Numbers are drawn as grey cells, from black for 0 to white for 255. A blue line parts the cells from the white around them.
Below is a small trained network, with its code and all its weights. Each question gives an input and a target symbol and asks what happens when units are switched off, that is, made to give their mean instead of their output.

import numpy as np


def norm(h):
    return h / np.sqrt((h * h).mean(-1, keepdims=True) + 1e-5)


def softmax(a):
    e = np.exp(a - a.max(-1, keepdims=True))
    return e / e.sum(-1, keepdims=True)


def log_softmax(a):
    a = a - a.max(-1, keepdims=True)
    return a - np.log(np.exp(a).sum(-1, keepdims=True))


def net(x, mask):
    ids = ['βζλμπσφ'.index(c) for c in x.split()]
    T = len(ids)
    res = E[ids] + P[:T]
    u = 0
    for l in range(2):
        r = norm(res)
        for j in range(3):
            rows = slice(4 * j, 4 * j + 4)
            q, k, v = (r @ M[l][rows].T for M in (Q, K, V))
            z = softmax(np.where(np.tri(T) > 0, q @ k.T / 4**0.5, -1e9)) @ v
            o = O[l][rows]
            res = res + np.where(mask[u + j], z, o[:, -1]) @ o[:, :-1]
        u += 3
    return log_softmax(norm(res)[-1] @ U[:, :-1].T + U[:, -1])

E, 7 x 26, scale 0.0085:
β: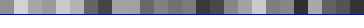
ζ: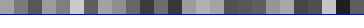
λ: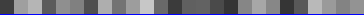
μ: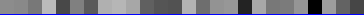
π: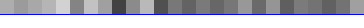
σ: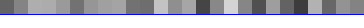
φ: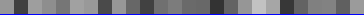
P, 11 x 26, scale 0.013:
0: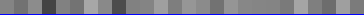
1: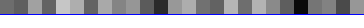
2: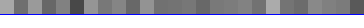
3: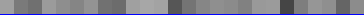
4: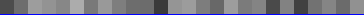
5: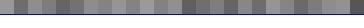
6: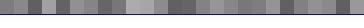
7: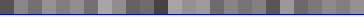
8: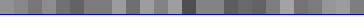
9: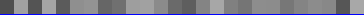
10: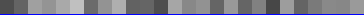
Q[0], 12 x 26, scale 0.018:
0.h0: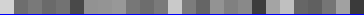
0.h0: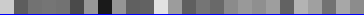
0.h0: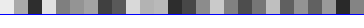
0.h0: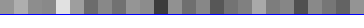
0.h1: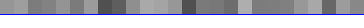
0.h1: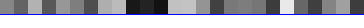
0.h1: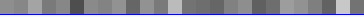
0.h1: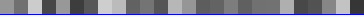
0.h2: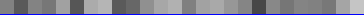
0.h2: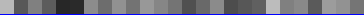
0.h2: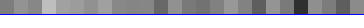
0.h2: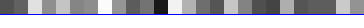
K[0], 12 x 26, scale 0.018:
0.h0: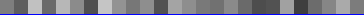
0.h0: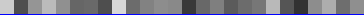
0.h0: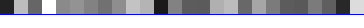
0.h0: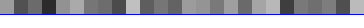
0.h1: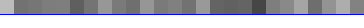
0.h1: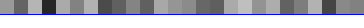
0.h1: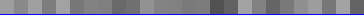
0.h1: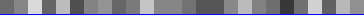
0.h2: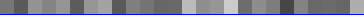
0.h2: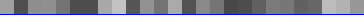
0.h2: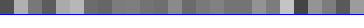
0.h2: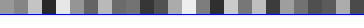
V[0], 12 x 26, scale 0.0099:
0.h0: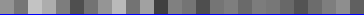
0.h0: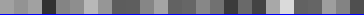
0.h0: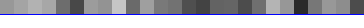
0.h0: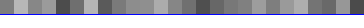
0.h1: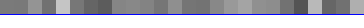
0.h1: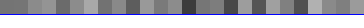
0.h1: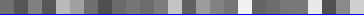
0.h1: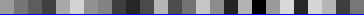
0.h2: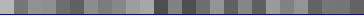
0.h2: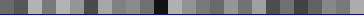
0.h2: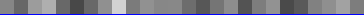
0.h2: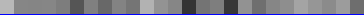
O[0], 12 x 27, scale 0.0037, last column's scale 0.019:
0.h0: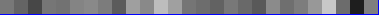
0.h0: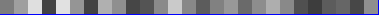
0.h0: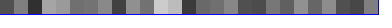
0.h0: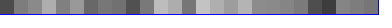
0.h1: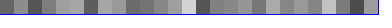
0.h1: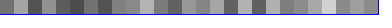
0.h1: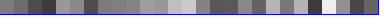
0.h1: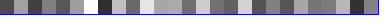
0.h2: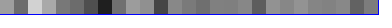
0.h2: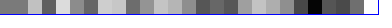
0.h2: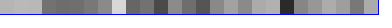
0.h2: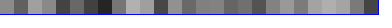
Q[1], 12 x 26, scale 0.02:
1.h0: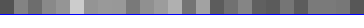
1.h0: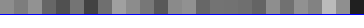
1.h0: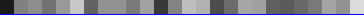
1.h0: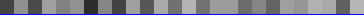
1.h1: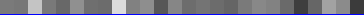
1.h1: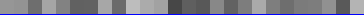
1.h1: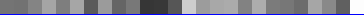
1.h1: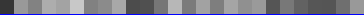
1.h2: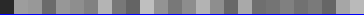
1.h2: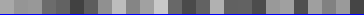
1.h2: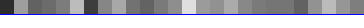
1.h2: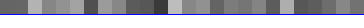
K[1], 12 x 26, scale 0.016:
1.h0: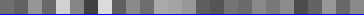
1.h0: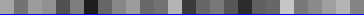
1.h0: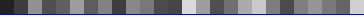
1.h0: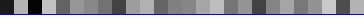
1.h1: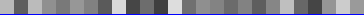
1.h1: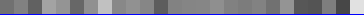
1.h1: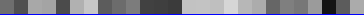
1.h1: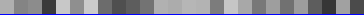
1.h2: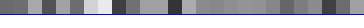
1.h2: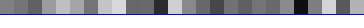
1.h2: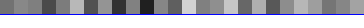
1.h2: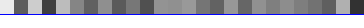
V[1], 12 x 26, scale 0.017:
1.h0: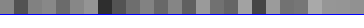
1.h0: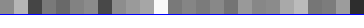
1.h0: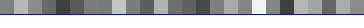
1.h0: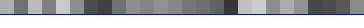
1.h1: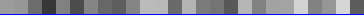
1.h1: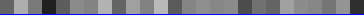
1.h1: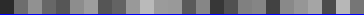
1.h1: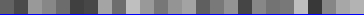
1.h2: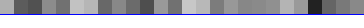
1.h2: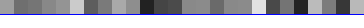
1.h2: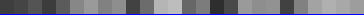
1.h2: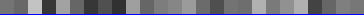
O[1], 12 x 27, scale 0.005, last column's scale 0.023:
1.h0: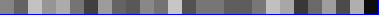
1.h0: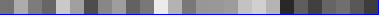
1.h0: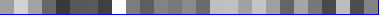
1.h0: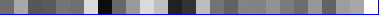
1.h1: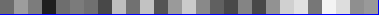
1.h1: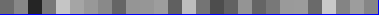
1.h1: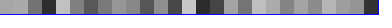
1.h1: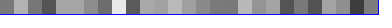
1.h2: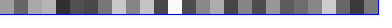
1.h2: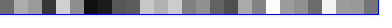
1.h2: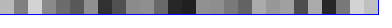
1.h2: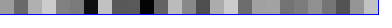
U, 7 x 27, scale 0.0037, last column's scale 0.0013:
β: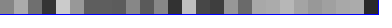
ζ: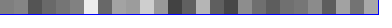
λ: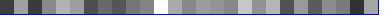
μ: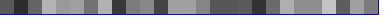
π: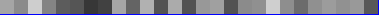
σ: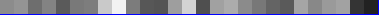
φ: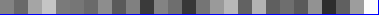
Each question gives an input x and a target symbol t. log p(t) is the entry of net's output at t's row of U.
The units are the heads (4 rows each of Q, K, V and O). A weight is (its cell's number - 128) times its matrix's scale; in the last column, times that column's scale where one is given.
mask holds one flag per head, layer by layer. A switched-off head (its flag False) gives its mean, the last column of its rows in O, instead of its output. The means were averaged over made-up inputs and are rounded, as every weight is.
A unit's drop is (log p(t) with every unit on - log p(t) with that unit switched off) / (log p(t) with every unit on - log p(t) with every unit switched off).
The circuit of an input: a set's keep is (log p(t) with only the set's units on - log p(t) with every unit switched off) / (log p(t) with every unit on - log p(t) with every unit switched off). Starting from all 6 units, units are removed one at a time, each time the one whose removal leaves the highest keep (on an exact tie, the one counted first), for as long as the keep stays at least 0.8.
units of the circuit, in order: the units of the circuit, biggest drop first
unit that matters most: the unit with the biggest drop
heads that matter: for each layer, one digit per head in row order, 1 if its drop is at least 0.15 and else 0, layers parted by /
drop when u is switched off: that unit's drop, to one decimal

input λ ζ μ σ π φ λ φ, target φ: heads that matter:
000 / 001
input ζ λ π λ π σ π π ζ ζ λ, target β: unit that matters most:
0.h1
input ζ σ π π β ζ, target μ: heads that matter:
001 / 100
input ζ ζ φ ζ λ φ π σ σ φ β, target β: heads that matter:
110 / 010
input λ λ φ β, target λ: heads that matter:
000 / 100
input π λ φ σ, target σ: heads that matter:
101 / 100
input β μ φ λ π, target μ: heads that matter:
001 / 000
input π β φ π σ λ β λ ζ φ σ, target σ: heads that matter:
001 / 001
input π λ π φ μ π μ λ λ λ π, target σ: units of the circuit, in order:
[1.h2; 0.h2]
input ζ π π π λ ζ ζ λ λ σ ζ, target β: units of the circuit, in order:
[0.h1; 1.h1]
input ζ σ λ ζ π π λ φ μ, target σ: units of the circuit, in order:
[1.h0; 0.h2; 1.h2]
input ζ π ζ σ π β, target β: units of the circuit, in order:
[1.h2; 0.h2]
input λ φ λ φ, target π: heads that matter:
001 / 100
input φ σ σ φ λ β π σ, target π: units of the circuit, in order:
[1.h2]
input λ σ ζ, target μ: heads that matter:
000 / 100
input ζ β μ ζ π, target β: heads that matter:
010 / 010
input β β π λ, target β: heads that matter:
001 / 101
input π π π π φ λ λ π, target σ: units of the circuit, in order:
[1.h2; 0.h0]
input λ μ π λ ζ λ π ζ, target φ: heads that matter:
001 / 001
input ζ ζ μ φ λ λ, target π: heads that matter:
001 / 000
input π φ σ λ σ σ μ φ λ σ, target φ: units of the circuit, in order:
[0.h1]
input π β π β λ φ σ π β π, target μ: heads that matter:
001 / 100
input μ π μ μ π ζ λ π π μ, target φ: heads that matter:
010 / 100
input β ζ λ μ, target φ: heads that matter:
010 / 000
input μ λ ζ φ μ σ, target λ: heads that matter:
100 / 000
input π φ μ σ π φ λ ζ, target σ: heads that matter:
001 / 001
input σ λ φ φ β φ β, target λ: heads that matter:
000 / 101
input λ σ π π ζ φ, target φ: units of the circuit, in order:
[0.h2; 1.h2; 0.h0; 1.h0]
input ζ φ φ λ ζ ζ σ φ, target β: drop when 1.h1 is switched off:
0.3
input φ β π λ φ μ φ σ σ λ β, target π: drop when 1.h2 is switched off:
0.5
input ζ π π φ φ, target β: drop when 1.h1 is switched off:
0.2
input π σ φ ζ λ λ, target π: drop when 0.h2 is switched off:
0.3
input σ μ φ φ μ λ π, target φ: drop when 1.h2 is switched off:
0.0
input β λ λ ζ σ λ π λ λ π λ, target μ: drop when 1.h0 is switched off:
0.1
